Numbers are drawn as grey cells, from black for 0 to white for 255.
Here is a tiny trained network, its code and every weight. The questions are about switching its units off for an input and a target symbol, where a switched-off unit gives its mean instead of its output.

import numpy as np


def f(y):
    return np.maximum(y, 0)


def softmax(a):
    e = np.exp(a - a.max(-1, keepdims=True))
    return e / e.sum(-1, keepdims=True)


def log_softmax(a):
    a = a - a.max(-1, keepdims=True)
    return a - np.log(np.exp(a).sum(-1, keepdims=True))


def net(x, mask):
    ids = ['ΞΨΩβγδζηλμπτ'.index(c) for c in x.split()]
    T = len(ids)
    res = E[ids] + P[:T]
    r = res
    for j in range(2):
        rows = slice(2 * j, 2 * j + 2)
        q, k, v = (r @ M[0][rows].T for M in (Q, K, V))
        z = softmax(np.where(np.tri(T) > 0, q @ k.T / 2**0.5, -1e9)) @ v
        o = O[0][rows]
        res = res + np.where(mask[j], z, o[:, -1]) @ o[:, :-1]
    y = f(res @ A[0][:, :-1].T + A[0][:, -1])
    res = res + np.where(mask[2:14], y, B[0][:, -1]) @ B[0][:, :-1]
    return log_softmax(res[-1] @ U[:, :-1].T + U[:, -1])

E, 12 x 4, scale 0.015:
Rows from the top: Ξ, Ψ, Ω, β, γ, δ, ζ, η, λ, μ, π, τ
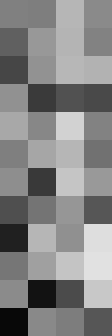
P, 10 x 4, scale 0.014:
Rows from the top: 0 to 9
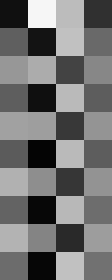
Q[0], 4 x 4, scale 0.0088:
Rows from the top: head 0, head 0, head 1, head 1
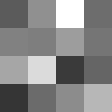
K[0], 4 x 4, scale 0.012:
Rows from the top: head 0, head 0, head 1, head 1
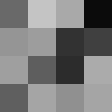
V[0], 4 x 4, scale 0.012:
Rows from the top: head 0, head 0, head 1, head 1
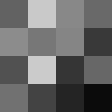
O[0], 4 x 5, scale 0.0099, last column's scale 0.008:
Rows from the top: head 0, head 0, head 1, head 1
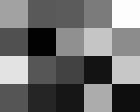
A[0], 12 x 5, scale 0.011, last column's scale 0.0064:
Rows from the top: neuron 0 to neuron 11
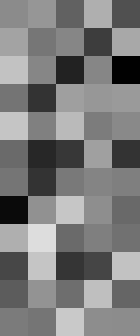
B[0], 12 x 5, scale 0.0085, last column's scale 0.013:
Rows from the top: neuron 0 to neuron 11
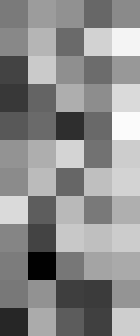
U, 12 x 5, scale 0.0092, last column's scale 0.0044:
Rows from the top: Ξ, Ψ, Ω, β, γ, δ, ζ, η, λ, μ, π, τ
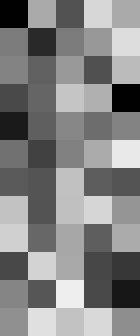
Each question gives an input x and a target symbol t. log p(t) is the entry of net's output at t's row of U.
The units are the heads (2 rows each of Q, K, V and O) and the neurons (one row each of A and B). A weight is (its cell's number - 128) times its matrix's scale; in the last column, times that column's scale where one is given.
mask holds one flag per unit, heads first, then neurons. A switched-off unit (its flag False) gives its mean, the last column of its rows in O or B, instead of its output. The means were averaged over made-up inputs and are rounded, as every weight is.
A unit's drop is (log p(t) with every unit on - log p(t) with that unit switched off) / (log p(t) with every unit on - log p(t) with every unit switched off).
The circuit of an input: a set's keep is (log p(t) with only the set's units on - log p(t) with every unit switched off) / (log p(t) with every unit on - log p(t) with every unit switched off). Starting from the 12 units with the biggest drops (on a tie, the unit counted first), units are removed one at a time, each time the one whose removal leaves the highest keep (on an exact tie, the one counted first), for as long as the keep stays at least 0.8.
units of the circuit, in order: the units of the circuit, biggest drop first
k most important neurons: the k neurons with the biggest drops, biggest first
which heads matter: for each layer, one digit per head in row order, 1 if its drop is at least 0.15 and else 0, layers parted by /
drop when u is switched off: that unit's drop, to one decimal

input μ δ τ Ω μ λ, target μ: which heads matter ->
01
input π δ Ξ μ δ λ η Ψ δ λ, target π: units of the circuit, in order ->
neuron 7; head 1; neuron 1; neuron 6
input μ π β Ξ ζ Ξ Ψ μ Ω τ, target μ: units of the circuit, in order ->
head 1; neuron 11
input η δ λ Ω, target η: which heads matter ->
11
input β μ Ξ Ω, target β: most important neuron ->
neuron 3
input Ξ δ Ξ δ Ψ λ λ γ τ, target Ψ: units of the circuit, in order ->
neuron 9; neuron 11
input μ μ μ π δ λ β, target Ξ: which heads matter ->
01
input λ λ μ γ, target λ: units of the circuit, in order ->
head 1; head 0
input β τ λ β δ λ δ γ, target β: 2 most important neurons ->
neuron 3; neuron 5
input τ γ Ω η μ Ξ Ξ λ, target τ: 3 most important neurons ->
neuron 5; neuron 6; neuron 2
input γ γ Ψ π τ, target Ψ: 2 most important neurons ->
neuron 9; neuron 7
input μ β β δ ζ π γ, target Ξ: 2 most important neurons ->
neuron 10; neuron 8
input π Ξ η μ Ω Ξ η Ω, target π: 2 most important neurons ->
neuron 7; neuron 1
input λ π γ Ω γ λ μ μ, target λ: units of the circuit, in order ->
head 1
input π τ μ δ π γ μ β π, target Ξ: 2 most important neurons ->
neuron 7; neuron 5
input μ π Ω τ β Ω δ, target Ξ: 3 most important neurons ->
neuron 7; neuron 8; neuron 10
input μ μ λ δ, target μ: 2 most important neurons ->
neuron 11; neuron 4
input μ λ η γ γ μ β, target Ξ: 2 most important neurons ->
neuron 2; neuron 7
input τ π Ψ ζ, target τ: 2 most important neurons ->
neuron 5; neuron 6
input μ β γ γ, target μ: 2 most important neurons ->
neuron 11; neuron 4
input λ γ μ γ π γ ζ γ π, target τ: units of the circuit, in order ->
head 0
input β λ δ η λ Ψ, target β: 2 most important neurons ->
neuron 3; neuron 6
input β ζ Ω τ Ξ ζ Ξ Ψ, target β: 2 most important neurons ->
neuron 3; neuron 5
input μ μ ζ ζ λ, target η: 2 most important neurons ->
neuron 8; neuron 9
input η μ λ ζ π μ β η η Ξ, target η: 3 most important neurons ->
neuron 5; neuron 11; neuron 6
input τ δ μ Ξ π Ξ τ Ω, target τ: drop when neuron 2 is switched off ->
0.5
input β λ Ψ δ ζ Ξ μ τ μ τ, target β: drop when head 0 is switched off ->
0.4
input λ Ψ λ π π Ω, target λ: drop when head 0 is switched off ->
0.3
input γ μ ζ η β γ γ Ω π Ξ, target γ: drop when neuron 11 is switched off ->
0.3
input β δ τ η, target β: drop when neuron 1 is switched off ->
0.0
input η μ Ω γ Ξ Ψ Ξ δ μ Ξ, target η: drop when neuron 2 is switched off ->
-0.1
